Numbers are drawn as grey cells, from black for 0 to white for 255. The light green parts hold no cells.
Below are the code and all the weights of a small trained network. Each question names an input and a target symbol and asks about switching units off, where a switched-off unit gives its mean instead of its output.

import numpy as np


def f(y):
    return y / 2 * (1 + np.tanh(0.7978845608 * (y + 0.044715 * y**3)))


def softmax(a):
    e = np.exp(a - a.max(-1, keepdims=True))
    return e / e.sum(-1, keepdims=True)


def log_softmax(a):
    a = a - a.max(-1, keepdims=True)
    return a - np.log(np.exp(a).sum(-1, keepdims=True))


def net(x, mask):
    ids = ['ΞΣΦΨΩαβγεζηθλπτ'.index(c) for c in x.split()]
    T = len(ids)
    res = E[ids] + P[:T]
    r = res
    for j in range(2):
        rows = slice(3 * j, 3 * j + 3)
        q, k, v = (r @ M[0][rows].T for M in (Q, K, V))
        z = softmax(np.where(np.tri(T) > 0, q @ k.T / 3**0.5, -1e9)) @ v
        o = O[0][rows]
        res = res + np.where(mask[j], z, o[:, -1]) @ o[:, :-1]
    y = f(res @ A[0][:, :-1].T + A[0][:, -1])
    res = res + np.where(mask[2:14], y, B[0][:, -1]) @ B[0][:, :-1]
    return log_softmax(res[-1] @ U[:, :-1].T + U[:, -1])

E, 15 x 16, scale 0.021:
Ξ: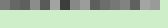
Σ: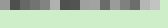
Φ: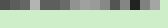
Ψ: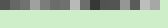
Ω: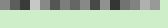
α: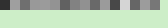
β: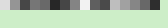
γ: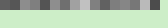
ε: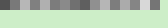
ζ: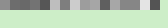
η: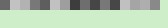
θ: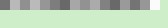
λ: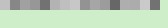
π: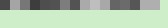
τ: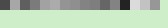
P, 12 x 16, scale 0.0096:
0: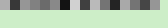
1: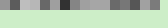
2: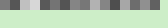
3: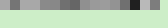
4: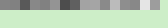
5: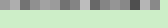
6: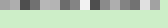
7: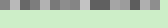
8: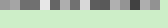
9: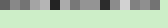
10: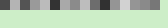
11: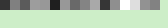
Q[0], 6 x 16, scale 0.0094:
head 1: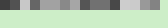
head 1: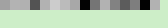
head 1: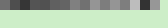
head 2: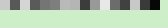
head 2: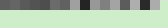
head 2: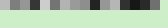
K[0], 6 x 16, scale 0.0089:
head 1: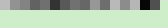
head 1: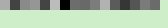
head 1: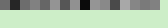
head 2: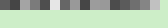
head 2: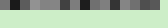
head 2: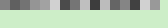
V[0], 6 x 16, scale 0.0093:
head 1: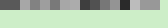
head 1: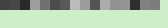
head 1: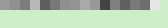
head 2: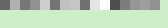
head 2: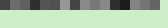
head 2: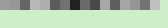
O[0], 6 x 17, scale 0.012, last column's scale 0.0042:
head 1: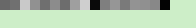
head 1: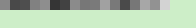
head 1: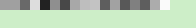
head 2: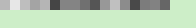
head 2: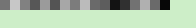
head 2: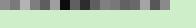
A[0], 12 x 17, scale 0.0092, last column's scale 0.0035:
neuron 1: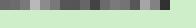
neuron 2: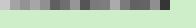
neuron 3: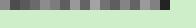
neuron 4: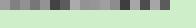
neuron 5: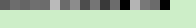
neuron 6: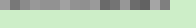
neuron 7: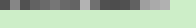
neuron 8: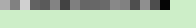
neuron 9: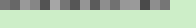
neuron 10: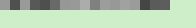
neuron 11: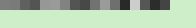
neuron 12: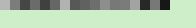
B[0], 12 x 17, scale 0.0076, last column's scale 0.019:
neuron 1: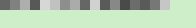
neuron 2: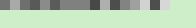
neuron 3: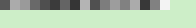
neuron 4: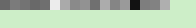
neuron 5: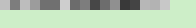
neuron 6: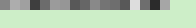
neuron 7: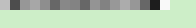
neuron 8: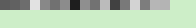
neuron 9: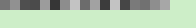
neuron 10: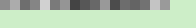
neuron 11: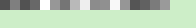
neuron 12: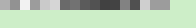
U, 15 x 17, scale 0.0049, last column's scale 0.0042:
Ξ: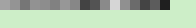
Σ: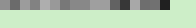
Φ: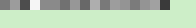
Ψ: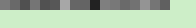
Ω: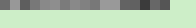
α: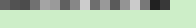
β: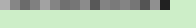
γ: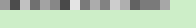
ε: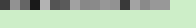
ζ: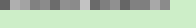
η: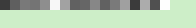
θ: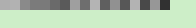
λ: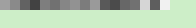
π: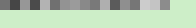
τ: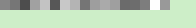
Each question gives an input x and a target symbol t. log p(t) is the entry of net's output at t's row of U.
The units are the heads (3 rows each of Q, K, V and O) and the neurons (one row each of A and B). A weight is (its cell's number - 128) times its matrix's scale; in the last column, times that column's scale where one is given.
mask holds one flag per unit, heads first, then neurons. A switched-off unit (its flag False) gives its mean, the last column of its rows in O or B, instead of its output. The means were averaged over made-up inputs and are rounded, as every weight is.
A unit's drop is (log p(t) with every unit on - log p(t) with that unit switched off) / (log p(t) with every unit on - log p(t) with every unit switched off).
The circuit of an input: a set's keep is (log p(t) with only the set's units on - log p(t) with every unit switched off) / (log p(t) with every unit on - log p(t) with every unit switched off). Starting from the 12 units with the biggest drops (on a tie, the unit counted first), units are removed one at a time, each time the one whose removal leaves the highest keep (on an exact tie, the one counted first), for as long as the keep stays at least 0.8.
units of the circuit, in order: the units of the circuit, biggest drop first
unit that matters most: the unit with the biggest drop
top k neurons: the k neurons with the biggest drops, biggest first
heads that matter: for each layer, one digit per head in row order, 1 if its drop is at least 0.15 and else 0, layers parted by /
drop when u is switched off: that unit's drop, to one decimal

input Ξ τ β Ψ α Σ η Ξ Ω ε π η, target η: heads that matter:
11
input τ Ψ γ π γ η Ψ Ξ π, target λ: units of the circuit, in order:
(head 2; neuron 3)
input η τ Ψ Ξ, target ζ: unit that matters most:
head 1
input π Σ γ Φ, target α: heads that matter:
01
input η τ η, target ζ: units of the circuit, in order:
(head 1; head 2)
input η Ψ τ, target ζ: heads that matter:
11
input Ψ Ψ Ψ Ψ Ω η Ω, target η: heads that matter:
10
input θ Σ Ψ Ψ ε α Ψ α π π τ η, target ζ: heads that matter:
11
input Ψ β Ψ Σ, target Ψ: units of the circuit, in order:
(head 2; neuron 5; neuron 3; head 1)
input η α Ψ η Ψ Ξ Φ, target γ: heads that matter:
01
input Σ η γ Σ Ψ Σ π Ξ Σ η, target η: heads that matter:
10
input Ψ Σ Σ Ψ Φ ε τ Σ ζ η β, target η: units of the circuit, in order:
(head 1; neuron 12; head 2)
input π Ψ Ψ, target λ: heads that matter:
01
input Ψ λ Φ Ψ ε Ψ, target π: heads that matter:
11
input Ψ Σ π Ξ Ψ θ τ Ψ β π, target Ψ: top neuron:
(neuron 5)
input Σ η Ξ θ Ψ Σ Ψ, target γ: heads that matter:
00
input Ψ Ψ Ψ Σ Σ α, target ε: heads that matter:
10
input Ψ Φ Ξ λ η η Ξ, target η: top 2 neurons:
(neuron 3; neuron 7)
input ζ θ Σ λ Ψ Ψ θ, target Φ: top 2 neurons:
(neuron 8; neuron 3)
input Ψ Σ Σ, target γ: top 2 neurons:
(neuron 8; neuron 2)
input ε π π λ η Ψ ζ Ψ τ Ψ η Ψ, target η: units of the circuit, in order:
(head 1)
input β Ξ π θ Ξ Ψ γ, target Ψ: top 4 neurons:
(neuron 5; neuron 3; neuron 1; neuron 11)
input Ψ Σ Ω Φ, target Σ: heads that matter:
01
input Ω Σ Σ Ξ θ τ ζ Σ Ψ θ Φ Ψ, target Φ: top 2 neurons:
(neuron 8; neuron 3)
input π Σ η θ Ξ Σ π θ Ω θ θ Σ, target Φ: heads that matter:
11
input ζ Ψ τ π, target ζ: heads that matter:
11
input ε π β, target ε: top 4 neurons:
(neuron 9; neuron 10; neuron 11; neuron 7)
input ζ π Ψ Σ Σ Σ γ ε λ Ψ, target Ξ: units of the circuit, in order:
(head 2)
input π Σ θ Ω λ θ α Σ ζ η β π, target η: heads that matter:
10
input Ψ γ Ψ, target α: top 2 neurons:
(neuron 5; neuron 7)
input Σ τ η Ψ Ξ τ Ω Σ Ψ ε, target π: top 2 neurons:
(neuron 3; neuron 7)
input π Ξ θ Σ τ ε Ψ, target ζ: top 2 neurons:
(neuron 7; neuron 8)
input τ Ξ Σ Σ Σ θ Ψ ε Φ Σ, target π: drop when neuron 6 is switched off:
0.1
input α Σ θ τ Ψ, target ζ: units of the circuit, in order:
(head 1)
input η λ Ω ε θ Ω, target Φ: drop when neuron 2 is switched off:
-0.1
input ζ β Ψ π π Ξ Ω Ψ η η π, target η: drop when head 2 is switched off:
0.1
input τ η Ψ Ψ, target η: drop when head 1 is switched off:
0.7
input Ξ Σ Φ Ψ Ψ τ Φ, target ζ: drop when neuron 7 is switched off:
0.0
